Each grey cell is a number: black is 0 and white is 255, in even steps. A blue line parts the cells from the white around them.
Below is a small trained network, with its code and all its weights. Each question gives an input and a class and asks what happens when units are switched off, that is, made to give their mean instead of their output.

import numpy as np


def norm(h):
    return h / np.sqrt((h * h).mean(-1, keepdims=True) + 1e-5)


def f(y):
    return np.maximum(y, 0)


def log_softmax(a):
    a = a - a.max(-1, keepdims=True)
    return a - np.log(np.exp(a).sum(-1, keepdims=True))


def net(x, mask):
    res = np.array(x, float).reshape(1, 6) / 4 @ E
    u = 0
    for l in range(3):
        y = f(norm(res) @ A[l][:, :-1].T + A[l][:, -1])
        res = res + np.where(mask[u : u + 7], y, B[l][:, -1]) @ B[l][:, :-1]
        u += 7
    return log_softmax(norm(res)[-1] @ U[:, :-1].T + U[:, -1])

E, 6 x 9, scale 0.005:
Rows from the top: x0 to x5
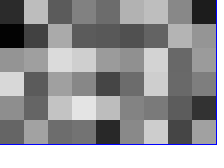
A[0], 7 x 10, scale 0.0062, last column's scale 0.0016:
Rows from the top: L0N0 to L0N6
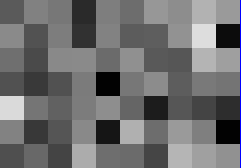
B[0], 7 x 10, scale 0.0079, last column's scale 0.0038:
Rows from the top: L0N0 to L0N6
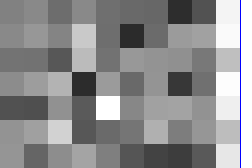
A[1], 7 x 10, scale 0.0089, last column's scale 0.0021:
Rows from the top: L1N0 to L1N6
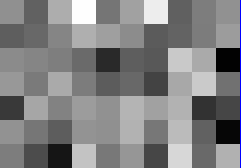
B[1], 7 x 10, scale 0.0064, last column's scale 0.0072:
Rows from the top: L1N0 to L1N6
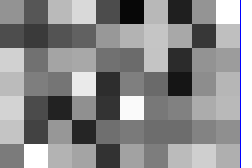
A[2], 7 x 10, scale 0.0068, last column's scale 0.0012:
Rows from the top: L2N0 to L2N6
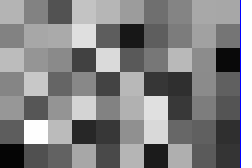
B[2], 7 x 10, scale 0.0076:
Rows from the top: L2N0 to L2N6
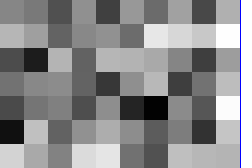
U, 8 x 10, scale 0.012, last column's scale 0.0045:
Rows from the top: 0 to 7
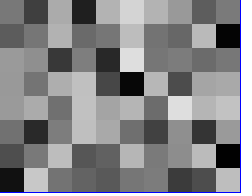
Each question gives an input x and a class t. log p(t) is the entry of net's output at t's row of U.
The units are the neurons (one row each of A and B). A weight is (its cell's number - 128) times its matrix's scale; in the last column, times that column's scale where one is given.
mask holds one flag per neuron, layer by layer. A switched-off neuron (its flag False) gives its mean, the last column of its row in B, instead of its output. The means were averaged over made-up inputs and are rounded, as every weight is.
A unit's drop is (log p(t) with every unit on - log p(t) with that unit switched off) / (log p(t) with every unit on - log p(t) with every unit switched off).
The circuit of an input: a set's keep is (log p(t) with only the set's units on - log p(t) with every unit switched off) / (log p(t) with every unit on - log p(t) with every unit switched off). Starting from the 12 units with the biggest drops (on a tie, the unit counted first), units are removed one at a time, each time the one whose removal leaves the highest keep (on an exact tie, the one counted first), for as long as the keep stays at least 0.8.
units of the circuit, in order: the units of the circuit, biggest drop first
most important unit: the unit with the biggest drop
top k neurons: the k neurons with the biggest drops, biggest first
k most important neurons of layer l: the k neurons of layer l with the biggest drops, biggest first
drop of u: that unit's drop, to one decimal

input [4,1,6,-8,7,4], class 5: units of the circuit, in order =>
L1N4; L2N4
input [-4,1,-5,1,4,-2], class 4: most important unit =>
L0N3
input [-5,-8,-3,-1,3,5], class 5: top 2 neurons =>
L0N4; L0N3
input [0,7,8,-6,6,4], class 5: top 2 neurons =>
L1N1; L2N4
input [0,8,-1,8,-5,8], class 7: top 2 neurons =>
L0N3; L2N5
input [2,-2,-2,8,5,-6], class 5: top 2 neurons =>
L0N4; L0N1
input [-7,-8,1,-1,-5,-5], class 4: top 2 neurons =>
L0N3; L0N1
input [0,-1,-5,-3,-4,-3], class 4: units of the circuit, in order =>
L1N0; L2N6
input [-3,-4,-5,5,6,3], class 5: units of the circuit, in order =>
L0N4; L2N4
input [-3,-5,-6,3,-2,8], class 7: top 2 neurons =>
L2N5; L1N0
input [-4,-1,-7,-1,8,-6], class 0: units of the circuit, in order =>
L0N4; L2N2; L1N0
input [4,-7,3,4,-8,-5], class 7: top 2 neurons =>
L0N4; L1N4
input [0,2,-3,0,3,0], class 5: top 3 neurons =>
L0N6; L2N1; L0N2
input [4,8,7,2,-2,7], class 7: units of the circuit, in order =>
L2N5
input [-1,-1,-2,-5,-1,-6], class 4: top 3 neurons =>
L1N6; L0N3; L2N6
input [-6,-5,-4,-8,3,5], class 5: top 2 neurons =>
L0N4; L2N1
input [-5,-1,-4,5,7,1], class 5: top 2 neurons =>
L0N4; L0N1
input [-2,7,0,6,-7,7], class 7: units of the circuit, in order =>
L2N5; L1N0
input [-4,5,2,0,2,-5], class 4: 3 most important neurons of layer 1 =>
L1N0; L1N6; L1N1
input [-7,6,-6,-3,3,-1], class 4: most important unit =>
L1N0
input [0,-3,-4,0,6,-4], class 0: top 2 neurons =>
L0N4; L1N0
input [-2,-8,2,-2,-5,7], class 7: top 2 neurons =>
L0N1; L2N5
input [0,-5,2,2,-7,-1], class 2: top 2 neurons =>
L1N0; L0N3
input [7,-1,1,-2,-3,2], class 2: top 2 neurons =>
L1N4; L1N0
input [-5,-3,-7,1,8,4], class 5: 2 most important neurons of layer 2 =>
L2N1; L2N3
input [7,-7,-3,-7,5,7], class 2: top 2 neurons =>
L1N4; L0N3
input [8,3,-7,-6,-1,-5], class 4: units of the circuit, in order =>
L2N6
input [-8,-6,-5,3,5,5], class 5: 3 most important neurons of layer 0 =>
L0N4; L0N1; L0N5
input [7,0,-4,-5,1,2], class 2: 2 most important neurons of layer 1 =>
L1N4; L1N0
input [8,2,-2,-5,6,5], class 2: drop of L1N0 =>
0.1
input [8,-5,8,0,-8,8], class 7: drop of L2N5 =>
0.2
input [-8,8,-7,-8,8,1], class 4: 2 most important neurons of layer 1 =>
L1N6; L1N0
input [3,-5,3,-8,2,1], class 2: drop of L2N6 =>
0.0
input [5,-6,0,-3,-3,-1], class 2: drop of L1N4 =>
0.4
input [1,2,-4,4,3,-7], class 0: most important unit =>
L0N4
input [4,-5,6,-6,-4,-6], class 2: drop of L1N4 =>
0.2
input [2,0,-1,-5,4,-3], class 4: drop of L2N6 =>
0.2
